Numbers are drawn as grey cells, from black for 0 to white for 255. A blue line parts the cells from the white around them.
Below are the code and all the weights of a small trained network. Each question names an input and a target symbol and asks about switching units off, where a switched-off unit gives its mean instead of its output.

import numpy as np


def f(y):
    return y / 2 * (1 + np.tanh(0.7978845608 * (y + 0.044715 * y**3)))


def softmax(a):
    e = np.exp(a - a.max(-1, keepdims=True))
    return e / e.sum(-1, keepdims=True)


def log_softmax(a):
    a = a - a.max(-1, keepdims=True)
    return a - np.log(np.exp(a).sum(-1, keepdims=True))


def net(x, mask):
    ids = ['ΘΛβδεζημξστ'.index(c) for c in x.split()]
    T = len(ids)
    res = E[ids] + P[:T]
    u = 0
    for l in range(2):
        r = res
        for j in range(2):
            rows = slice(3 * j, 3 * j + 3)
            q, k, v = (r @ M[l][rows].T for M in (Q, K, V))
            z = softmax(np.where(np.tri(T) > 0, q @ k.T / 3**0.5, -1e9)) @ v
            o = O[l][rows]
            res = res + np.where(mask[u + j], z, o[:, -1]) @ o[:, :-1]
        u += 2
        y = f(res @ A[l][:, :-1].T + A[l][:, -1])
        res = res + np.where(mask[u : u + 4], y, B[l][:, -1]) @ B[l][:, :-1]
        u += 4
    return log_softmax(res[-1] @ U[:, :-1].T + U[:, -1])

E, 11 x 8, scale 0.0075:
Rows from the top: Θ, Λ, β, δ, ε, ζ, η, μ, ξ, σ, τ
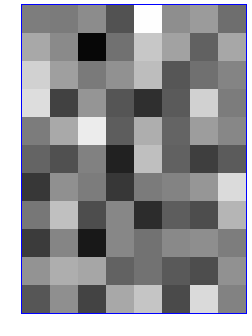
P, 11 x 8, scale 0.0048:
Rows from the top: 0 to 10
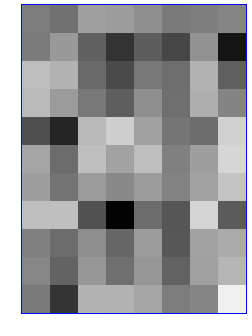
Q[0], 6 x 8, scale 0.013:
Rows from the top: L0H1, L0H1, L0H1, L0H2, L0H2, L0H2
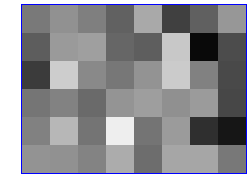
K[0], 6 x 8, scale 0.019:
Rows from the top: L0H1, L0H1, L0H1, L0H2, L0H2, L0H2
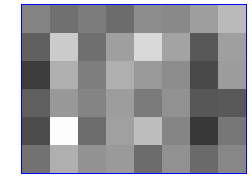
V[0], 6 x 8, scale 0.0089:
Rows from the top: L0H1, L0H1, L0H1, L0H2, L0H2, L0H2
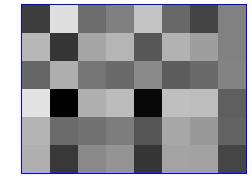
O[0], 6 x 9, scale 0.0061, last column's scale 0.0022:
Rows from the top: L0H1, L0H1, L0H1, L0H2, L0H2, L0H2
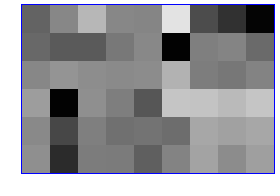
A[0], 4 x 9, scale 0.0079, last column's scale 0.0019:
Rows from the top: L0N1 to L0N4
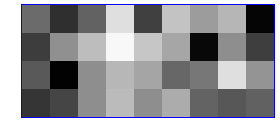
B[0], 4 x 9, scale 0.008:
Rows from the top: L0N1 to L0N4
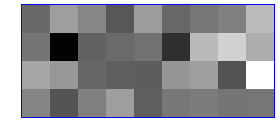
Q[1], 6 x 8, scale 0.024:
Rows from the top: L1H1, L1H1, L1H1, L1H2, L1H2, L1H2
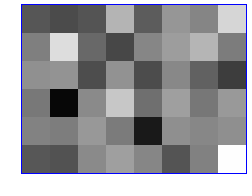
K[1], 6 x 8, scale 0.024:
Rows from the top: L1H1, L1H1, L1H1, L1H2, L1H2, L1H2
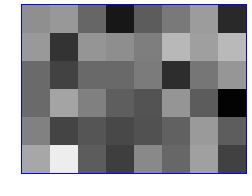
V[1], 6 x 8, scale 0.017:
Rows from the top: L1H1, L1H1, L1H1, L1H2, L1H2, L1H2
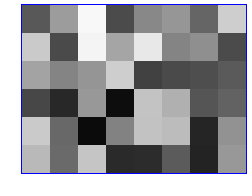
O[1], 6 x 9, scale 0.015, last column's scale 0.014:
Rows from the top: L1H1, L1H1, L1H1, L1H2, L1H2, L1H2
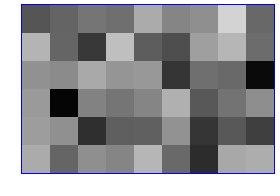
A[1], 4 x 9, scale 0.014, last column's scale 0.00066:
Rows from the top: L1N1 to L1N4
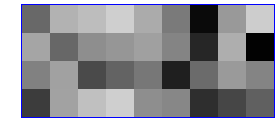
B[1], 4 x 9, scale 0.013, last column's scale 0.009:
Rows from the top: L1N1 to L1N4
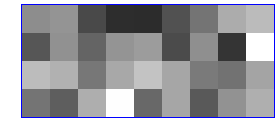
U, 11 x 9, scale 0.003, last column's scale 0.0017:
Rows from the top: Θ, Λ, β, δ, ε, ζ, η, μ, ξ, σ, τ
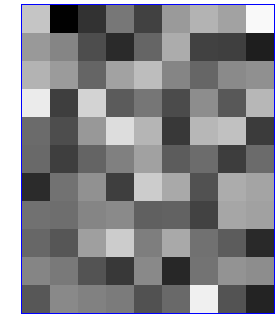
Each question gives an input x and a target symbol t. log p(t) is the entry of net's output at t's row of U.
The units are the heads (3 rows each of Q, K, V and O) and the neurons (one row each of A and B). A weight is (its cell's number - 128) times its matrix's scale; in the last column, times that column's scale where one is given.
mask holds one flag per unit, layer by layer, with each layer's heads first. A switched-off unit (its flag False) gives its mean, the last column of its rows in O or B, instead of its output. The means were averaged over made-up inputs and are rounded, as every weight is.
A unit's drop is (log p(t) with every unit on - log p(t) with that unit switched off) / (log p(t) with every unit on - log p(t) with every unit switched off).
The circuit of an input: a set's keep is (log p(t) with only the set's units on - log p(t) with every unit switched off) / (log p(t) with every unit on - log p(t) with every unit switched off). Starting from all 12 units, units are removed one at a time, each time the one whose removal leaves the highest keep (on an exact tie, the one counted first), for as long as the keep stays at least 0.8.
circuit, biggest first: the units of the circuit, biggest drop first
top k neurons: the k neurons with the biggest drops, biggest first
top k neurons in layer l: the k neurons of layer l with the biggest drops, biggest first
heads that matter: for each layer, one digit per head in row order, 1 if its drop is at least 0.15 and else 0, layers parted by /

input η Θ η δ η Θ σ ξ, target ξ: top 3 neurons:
[L0N3, L1N4, L0N2]
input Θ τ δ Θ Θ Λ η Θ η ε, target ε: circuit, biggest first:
[L0N3, L1H2, L0H2, L0H1]
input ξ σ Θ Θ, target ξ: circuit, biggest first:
[L0H2, L1H1, L1N4]
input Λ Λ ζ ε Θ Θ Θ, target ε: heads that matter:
11 / 10
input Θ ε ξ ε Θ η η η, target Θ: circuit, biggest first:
[L1H2, L1H1, L0N2]
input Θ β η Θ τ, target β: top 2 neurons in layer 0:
[L0N2, L0N1]
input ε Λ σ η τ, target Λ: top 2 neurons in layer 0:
[L0N2, L0N3]
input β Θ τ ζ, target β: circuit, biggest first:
[L1H1, L1N3, L1H2, L0H2]
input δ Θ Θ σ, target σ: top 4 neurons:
[L1N1, L0N3, L1N2, L0N2]
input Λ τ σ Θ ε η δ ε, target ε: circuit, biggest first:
[L1H2, L1H1, L0H1]
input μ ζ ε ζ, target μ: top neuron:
[L1N4]
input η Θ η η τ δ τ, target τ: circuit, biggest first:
[L0N3, L1H2, L0H1]
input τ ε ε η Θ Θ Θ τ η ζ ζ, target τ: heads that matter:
11 / 01
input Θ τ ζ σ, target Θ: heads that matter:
10 / 11
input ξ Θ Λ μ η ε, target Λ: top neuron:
[L0N2]
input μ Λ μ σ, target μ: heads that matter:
01 / 10
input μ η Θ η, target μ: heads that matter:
01 / 10
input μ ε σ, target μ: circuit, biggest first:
[L1N4, L1N1, L1H1, L1H2]
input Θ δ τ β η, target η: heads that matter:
11 / 11
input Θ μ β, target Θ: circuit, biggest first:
[L1H2, L1H1]
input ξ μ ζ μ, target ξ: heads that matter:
01 / 11
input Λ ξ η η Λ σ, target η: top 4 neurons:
[L0N2, L0N3, L0N4, L1N2]
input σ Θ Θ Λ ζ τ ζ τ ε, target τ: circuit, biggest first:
[L1H2]
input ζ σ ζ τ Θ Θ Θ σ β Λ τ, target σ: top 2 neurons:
[L1N1, L0N2]
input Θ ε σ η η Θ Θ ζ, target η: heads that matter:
01 / 10
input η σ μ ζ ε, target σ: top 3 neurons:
[L1N1, L0N3, L1N2]
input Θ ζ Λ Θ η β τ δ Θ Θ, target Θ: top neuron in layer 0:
[L0N3]
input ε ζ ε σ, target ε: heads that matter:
00 / 11
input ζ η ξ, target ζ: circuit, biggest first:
[L1H2, L1N2, L0H1]
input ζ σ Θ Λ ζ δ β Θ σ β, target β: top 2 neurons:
[L0N2, L1N3]
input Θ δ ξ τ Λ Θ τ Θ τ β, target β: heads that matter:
10 / 01
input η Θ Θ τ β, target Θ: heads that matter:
10 / 11
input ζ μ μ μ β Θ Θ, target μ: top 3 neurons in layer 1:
[L1N4, L1N1, L1N2]
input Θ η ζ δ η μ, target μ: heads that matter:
11 / 11
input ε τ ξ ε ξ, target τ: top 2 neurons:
[L0N2, L0N3]
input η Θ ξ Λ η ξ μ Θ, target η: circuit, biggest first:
[L1H1]
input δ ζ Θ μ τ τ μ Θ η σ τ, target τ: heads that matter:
10 / 01
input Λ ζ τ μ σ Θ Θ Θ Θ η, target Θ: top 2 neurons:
[L0N3, L1N2]
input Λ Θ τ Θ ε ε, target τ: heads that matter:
11 / 01
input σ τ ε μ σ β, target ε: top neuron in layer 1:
[L1N1]
